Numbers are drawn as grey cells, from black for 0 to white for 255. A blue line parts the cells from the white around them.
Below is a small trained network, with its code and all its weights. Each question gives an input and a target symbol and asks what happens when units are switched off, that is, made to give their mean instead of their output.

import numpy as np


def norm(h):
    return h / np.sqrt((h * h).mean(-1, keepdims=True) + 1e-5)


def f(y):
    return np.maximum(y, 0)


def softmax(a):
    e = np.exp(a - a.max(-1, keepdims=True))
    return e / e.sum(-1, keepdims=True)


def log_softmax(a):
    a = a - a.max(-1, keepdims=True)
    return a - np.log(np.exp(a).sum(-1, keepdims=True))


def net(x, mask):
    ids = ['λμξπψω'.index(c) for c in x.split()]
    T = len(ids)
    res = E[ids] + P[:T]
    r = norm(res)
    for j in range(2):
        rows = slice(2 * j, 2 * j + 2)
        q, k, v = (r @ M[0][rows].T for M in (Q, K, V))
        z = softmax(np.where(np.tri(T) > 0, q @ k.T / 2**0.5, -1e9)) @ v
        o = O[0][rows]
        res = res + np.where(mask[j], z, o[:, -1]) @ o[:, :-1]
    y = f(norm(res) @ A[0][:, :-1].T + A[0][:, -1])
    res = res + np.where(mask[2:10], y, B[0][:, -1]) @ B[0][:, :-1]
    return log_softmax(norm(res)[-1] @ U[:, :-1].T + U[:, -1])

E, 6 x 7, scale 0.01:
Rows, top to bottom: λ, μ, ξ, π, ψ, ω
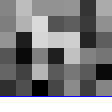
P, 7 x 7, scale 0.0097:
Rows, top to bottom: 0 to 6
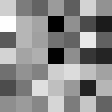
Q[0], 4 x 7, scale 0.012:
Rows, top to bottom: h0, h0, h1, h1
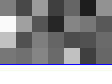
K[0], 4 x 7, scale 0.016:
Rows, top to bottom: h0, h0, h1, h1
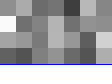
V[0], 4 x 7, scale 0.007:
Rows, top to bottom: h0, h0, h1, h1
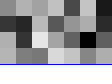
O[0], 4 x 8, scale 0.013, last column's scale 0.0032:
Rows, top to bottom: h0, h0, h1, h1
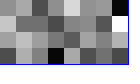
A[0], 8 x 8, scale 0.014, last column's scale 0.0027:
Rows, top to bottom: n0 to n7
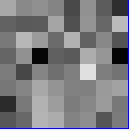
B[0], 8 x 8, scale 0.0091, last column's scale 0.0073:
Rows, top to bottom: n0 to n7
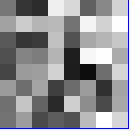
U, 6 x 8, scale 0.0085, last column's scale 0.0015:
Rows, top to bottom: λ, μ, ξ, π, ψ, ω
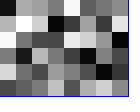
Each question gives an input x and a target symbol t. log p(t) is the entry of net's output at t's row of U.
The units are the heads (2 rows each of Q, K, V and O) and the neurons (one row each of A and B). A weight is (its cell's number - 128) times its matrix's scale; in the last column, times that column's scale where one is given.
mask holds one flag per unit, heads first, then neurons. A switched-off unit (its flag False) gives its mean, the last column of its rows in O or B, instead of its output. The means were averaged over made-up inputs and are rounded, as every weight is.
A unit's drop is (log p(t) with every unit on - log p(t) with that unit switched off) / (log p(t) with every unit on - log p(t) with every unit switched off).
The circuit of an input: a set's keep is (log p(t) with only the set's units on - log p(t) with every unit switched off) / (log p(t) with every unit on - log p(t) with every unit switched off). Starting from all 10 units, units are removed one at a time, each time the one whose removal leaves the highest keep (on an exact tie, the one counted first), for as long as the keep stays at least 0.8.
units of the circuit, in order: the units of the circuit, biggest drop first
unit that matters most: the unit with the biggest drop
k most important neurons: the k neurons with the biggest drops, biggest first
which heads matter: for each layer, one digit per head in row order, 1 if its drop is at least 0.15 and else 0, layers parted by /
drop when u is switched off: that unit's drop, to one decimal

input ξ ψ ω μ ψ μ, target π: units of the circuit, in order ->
[n1]
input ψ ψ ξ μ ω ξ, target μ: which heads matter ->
00
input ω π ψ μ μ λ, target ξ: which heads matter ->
10
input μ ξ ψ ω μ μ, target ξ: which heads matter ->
10
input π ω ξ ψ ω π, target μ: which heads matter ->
00
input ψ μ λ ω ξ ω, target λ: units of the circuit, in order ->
[h0; n6]
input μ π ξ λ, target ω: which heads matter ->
10
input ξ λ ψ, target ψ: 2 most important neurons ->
[n0; n1]
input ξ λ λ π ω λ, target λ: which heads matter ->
10
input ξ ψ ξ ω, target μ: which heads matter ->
01
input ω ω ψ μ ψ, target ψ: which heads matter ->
10
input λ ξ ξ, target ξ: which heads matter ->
11
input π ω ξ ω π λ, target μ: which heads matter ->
00
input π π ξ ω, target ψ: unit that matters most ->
n0
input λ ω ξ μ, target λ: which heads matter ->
10
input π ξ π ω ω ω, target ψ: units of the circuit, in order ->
[h0; n7]
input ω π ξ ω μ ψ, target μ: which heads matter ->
10
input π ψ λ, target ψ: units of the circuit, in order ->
[h0; n1; n7]
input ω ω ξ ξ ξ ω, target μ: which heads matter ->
00
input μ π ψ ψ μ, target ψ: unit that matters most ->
h1
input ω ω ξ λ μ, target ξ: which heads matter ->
01
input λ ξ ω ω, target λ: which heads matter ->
10
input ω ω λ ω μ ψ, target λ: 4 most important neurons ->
[n6; n1; n2; n3]
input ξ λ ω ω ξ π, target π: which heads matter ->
10
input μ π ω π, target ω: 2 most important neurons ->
[n2; n0]
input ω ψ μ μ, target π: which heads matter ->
00
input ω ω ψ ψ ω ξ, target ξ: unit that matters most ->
h0
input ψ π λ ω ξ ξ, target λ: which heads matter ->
10
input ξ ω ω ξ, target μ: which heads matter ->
01
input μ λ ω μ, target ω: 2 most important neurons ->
[n2; n4]
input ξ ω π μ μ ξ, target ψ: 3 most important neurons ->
[n1; n7; n0]
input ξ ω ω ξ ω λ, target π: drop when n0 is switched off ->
0.1
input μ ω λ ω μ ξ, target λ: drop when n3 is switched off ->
0.2
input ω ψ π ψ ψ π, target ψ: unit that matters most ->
h0
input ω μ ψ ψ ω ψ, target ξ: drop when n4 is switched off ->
0.3
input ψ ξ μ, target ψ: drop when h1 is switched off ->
0.5
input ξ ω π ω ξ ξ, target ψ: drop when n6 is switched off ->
0.0
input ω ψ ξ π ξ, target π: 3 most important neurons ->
[n1; n4; n3]
